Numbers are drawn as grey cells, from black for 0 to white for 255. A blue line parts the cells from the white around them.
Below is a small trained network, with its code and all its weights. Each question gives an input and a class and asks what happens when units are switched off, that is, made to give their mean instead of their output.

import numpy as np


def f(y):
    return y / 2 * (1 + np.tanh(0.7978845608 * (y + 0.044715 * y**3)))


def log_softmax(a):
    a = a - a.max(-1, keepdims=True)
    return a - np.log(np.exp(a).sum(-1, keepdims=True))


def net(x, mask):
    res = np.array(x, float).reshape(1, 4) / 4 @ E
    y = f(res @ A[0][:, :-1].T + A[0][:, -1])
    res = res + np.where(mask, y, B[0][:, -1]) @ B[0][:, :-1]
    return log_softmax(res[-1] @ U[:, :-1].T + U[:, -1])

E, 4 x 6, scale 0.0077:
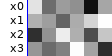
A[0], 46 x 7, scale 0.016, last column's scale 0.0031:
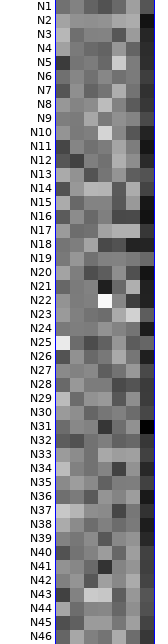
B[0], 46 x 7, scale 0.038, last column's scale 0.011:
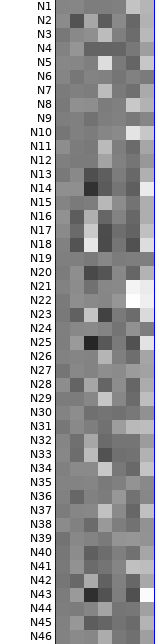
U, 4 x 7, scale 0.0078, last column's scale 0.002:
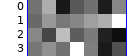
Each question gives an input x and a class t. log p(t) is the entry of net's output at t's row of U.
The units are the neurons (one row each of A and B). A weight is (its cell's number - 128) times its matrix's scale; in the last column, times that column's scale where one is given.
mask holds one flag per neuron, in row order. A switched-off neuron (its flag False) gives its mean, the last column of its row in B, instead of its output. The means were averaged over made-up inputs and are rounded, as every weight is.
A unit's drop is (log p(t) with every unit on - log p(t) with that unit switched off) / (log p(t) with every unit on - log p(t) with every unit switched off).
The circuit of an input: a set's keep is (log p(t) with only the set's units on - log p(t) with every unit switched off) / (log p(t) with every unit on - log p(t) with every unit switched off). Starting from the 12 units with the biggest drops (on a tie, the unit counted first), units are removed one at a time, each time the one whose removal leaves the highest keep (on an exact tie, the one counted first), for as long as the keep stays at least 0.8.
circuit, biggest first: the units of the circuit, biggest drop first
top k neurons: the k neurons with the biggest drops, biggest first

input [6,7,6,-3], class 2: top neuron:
[N23]
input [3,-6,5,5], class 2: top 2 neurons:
[N18 N25]
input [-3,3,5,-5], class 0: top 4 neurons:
[N22 N14 N10 N43]
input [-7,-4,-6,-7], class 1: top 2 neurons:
[N21 N41]
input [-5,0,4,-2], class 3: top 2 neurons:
[N5 N25]
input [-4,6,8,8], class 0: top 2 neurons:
[N43 N14]
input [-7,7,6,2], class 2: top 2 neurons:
[N17 N23]
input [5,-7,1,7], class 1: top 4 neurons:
[N22 N10 N8 N23]
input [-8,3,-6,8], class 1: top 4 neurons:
[N22 N10 N8 N34]
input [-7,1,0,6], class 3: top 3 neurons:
[N5 N21 N7]
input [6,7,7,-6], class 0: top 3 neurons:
[N14 N43 N18]
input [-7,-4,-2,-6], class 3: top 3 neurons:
[N5 N22 N7]
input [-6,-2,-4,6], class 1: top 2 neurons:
[N22 N10]
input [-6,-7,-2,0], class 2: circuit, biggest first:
[N18]
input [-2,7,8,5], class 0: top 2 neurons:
[N43 N14]
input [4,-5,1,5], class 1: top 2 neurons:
[N22 N10]
